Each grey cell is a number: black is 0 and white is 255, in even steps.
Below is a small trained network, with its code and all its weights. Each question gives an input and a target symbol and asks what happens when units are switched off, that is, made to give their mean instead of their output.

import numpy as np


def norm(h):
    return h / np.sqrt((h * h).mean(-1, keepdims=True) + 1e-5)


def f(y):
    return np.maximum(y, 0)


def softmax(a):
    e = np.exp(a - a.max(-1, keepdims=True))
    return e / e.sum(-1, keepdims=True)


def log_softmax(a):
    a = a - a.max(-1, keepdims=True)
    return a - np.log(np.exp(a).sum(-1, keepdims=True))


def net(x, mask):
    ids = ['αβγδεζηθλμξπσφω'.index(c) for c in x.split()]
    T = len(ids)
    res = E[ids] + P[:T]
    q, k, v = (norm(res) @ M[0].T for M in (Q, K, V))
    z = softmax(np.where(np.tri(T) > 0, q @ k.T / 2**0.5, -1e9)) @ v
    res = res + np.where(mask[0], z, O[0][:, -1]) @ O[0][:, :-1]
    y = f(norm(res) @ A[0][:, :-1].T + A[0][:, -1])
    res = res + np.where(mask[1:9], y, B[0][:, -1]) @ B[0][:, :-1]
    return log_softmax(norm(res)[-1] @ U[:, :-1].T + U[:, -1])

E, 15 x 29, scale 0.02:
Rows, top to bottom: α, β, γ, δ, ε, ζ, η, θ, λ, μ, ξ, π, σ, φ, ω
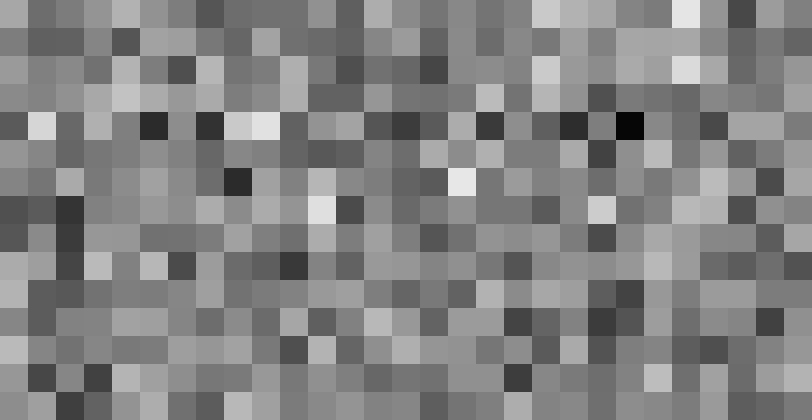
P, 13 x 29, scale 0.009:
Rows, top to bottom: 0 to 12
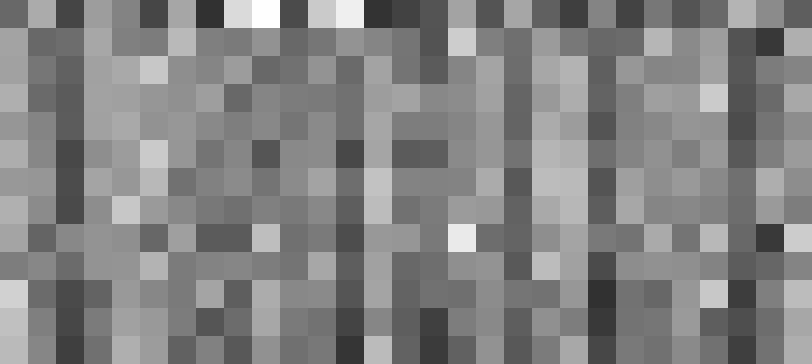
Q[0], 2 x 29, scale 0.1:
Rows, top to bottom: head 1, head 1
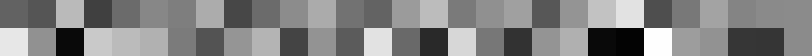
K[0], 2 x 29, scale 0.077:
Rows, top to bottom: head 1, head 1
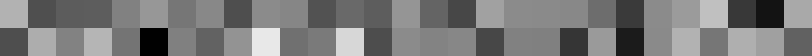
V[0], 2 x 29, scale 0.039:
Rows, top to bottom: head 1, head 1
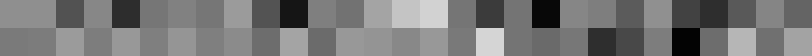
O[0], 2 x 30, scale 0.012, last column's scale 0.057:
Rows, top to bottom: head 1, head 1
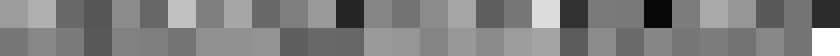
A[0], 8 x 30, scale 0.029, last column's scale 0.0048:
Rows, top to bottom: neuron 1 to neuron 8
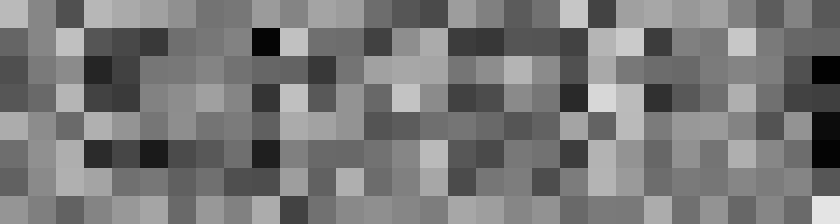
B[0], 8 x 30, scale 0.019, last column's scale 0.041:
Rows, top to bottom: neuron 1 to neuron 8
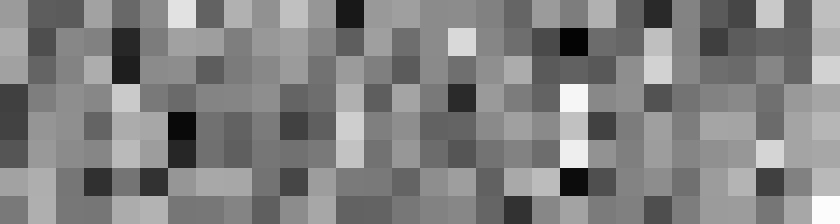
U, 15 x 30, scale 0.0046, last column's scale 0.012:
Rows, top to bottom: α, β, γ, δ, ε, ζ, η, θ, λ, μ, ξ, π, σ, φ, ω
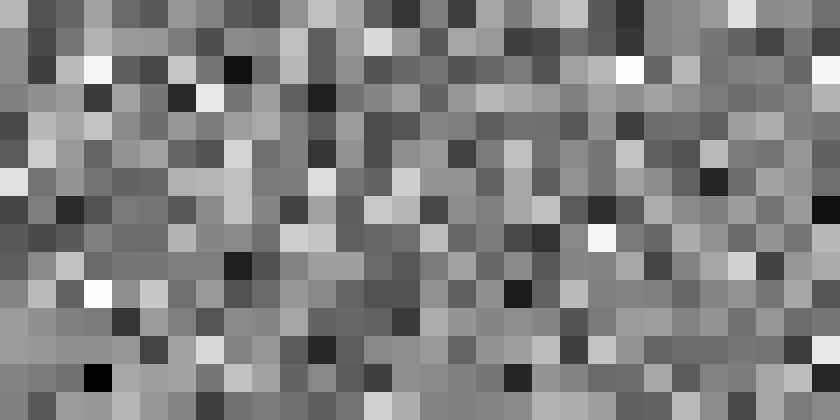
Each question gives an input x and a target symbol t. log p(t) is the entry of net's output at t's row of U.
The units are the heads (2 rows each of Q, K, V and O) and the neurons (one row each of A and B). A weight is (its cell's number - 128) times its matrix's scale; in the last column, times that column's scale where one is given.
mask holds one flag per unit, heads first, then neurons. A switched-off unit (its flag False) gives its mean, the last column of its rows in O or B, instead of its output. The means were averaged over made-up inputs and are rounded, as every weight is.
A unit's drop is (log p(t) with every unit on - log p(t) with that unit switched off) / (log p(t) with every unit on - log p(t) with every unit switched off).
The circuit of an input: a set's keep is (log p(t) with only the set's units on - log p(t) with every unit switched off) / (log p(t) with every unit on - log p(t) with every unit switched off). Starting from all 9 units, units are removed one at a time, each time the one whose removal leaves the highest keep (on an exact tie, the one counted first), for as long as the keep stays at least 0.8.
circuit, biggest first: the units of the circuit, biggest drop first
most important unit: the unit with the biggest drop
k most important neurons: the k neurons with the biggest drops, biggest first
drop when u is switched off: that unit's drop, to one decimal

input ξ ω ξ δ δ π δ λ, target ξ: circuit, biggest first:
(neuron 8)
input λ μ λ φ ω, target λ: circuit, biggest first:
(head 1; neuron 1)
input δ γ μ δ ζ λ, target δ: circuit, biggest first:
(head 1; neuron 7)
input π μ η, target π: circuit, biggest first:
(head 1; neuron 3)
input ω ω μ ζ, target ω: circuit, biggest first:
(head 1; neuron 1; neuron 5)
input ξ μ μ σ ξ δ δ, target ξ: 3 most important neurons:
(neuron 8; neuron 7; neuron 5)
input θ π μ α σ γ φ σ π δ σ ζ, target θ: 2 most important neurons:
(neuron 5; neuron 7)
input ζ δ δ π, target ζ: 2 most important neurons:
(neuron 4; neuron 1)
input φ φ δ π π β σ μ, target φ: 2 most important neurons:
(neuron 7; neuron 3)
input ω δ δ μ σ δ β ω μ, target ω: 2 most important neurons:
(neuron 1; neuron 5)
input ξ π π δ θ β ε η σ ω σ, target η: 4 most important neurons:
(neuron 5; neuron 8; neuron 2; neuron 7)
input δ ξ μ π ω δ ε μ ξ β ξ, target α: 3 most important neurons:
(neuron 1; neuron 6; neuron 8)
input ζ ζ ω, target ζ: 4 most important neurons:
(neuron 4; neuron 1; neuron 3; neuron 6)
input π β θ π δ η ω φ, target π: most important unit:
head 1
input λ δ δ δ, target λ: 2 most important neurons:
(neuron 1; neuron 5)
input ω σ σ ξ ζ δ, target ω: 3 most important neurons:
(neuron 1; neuron 5; neuron 8)
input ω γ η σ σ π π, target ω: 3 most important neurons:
(neuron 1; neuron 5; neuron 8)
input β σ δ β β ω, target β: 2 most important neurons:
(neuron 2; neuron 5)
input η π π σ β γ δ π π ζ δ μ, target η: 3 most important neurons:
(neuron 7; neuron 1; neuron 3)
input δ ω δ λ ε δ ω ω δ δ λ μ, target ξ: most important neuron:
(neuron 7)
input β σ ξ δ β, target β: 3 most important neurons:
(neuron 2; neuron 5; neuron 1)
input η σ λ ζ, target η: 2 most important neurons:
(neuron 7; neuron 1)
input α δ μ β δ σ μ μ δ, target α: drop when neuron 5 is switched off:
0.7
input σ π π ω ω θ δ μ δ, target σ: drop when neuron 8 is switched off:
0.1
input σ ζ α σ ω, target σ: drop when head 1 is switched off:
1.4
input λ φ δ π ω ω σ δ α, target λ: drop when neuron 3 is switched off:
0.0
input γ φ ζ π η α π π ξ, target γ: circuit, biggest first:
(head 1)
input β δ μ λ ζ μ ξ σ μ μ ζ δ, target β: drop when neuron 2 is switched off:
1.4
